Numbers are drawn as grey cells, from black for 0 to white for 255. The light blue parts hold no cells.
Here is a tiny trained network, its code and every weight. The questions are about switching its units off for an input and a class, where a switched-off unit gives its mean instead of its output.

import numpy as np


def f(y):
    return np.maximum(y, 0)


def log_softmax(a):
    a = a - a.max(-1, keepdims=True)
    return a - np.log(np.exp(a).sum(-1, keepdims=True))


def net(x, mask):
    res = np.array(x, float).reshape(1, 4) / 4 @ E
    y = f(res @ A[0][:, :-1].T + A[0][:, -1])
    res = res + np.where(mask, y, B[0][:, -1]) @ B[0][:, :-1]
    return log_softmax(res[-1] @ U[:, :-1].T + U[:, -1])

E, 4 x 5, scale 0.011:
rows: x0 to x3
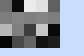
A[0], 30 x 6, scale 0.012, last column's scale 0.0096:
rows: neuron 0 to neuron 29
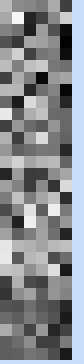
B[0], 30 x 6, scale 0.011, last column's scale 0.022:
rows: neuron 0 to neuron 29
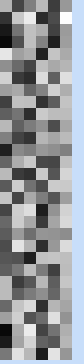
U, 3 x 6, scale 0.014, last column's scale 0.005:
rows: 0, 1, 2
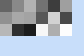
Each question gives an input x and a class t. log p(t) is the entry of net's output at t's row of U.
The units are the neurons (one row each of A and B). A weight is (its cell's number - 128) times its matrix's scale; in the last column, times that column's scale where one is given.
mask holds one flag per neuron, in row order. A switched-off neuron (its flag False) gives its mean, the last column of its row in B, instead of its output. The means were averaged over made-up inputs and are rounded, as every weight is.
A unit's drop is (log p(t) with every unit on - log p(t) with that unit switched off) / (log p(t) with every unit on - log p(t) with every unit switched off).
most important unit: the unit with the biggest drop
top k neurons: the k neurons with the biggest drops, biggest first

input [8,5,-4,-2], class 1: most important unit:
neuron 18
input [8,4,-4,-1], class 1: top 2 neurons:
(neuron 18; neuron 1)
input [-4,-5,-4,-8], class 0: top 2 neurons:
(neuron 22; neuron 13)
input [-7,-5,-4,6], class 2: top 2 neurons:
(neuron 6; neuron 14)
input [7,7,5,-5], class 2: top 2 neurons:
(neuron 21; neuron 11)
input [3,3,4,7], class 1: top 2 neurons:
(neuron 29; neuron 26)
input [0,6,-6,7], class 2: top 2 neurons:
(neuron 6; neuron 1)
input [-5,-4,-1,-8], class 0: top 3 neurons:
(neuron 22; neuron 13; neuron 1)
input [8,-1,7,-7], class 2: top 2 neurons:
(neuron 21; neuron 11)
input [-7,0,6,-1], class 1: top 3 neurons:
(neuron 4; neuron 7; neuron 15)
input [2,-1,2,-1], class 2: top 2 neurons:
(neuron 1; neuron 17)
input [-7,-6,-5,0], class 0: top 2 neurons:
(neuron 1; neuron 17)
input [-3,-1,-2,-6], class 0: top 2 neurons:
(neuron 22; neuron 13)
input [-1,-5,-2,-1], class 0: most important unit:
neuron 15
